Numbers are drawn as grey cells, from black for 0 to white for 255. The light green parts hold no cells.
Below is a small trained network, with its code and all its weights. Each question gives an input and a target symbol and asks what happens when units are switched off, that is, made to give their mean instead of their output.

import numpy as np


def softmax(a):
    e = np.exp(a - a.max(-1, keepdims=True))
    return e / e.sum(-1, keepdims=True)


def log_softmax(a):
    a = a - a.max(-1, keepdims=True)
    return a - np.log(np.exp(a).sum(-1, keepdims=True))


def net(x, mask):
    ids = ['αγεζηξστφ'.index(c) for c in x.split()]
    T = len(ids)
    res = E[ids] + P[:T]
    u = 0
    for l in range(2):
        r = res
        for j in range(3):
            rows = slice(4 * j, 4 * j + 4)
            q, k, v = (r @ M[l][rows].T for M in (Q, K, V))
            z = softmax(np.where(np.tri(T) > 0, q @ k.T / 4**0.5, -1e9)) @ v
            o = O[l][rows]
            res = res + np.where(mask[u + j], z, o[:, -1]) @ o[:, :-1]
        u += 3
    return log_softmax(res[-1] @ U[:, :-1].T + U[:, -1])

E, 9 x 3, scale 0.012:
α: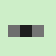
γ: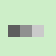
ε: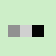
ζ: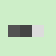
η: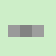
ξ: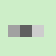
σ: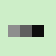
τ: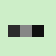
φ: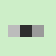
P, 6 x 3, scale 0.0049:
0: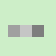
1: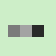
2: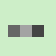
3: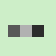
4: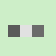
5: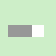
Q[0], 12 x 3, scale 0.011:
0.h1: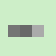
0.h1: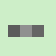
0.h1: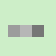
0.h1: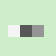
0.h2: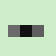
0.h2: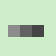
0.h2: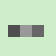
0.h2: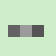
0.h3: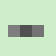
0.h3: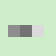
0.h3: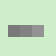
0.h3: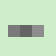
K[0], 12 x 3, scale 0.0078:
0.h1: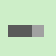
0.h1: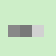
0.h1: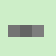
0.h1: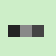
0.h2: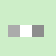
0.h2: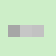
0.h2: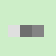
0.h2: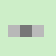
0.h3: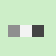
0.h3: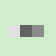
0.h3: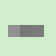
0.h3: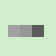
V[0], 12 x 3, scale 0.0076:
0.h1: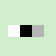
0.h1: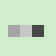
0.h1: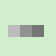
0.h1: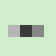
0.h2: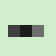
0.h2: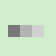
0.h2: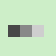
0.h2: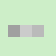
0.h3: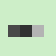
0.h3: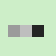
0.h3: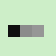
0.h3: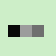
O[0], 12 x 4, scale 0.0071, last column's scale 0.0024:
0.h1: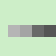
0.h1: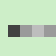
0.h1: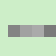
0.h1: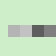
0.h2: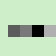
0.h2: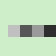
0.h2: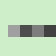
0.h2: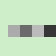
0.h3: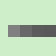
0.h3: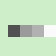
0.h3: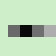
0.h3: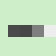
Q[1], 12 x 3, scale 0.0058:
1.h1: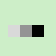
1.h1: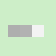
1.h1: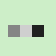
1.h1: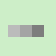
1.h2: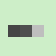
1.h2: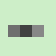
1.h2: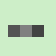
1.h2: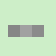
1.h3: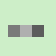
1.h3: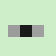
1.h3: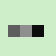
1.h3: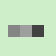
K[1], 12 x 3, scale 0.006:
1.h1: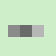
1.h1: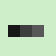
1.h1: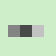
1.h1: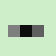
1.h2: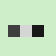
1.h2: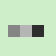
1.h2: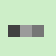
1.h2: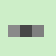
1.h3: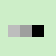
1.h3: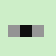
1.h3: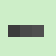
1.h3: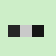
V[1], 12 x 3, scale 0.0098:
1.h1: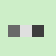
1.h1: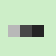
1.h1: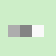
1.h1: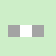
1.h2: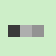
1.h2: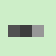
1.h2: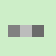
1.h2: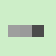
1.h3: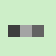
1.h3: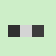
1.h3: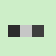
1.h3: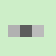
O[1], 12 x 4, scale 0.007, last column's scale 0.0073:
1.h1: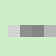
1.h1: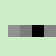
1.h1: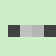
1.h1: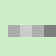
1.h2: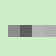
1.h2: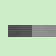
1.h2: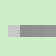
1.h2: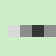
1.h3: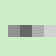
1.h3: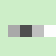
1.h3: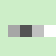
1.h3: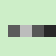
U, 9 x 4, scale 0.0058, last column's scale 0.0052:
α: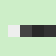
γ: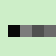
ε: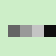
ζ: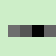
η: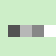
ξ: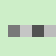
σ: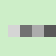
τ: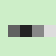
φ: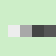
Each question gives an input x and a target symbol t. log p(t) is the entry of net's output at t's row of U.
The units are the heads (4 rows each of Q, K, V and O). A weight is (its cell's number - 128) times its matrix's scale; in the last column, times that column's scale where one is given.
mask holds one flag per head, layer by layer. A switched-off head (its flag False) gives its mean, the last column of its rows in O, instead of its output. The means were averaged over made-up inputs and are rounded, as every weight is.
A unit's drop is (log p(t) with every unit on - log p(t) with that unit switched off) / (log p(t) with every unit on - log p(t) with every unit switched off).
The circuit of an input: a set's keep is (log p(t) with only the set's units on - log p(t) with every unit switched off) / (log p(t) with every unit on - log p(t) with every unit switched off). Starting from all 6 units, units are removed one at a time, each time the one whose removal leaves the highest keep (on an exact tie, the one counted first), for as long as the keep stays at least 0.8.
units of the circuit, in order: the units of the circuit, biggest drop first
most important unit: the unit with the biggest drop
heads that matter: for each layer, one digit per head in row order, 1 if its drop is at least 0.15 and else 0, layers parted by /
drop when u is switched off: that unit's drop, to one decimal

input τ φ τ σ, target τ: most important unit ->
1.h3
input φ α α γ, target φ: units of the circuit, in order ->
0.h1, 0.h3, 1.h2, 1.h1
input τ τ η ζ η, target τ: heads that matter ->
101 / 110
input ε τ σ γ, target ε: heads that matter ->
111 / 100
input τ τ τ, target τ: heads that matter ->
100 / 001
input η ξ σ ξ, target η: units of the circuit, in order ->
0.h2, 1.h3, 1.h1
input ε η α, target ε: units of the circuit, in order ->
1.h1, 0.h3, 0.h2, 0.h1
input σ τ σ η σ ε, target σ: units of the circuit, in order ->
1.h3, 0.h2, 1.h1, 0.h3
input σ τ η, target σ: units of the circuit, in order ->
0.h2, 1.h3, 1.h1, 0.h3
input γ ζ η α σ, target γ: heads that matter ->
010 / 111
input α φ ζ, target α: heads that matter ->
111 / 100
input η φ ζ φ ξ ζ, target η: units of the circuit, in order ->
1.h3, 1.h1
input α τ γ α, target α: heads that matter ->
110 / 100
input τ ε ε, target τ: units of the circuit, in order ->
0.h1, 1.h3
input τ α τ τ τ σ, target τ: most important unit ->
0.h3
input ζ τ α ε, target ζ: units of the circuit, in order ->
1.h1, 0.h3, 0.h2
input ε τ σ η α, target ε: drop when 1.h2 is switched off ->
0.1
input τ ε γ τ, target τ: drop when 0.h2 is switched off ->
0.0
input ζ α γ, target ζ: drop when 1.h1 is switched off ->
0.3
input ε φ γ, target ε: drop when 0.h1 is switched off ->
0.3
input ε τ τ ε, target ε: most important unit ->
0.h1
